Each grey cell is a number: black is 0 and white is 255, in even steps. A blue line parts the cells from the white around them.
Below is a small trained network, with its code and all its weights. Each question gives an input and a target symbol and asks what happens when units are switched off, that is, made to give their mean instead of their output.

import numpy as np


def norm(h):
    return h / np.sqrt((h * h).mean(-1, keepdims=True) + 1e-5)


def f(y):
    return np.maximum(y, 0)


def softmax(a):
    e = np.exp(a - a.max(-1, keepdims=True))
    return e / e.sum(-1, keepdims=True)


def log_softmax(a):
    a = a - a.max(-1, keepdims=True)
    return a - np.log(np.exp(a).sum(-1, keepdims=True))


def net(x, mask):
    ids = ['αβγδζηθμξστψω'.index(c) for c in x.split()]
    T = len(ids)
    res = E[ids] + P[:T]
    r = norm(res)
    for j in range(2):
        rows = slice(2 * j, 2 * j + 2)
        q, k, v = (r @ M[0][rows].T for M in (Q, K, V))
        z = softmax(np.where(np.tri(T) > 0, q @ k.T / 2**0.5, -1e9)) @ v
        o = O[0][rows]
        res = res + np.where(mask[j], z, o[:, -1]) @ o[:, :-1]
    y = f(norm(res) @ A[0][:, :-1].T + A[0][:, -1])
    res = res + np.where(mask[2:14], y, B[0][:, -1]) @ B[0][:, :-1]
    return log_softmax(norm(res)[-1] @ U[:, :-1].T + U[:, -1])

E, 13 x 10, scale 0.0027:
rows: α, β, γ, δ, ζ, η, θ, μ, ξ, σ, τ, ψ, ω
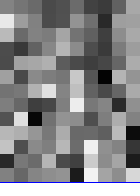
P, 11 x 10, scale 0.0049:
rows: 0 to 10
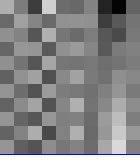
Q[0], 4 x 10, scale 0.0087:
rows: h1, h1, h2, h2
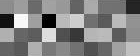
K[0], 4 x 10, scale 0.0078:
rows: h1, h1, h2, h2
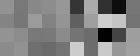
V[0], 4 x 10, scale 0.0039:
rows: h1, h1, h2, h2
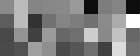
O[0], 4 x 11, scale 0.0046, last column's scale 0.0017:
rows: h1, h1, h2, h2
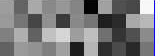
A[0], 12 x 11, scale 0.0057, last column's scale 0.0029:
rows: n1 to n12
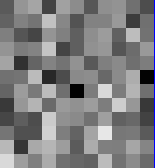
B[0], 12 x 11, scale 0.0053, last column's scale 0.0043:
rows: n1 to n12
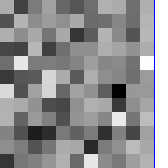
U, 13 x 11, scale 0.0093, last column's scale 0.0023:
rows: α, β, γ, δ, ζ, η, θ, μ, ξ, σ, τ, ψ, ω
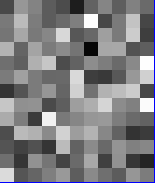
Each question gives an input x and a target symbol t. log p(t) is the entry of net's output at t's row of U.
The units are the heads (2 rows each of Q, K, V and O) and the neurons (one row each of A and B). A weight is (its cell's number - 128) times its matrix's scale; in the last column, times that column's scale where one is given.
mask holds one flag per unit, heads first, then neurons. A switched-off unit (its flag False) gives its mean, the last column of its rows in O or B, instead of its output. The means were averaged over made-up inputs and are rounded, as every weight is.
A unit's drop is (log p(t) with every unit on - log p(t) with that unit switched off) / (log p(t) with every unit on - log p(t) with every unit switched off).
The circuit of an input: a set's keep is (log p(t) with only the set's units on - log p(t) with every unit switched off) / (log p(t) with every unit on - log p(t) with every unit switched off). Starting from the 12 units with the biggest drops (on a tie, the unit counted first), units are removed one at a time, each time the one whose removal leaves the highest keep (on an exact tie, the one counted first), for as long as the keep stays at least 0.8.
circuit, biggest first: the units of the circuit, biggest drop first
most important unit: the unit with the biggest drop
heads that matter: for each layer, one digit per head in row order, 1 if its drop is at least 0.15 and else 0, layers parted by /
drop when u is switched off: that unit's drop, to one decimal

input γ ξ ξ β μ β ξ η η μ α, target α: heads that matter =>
10
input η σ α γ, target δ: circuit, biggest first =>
(h1)
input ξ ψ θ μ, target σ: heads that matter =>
11
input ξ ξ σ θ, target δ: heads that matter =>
10
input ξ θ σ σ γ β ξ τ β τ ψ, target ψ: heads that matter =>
00
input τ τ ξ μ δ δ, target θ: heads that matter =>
01
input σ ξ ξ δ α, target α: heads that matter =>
00
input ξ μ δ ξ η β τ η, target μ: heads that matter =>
10
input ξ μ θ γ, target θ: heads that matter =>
01
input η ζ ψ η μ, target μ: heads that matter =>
00
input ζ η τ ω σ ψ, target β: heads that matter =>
10
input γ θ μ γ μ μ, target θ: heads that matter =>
01
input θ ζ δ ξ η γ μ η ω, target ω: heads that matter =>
00
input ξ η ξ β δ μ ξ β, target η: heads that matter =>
10
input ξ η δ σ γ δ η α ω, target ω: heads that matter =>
00
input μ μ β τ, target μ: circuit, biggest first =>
(h1; n8; h2)
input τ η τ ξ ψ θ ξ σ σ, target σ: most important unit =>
n2
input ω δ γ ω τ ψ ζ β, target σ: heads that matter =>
01
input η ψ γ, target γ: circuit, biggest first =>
(n11; n12; h1)
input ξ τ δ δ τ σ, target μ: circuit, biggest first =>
(h1; n8)
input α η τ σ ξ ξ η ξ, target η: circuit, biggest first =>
(h1)
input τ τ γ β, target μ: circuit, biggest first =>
(h1; n8)
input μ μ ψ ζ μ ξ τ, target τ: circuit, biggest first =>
(n10; n11)
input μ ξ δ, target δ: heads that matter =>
00
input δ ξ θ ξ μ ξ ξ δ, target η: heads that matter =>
10
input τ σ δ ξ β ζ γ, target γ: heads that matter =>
00
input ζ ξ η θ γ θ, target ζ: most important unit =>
n6
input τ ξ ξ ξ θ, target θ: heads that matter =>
00
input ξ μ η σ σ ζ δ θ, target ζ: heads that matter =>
01
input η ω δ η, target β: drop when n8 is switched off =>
0.1
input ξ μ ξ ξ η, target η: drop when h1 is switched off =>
0.1
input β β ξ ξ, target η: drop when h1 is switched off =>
0.6
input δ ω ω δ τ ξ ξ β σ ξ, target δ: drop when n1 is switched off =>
0.2
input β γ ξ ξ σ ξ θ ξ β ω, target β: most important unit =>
h1
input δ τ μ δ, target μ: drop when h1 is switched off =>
1.0
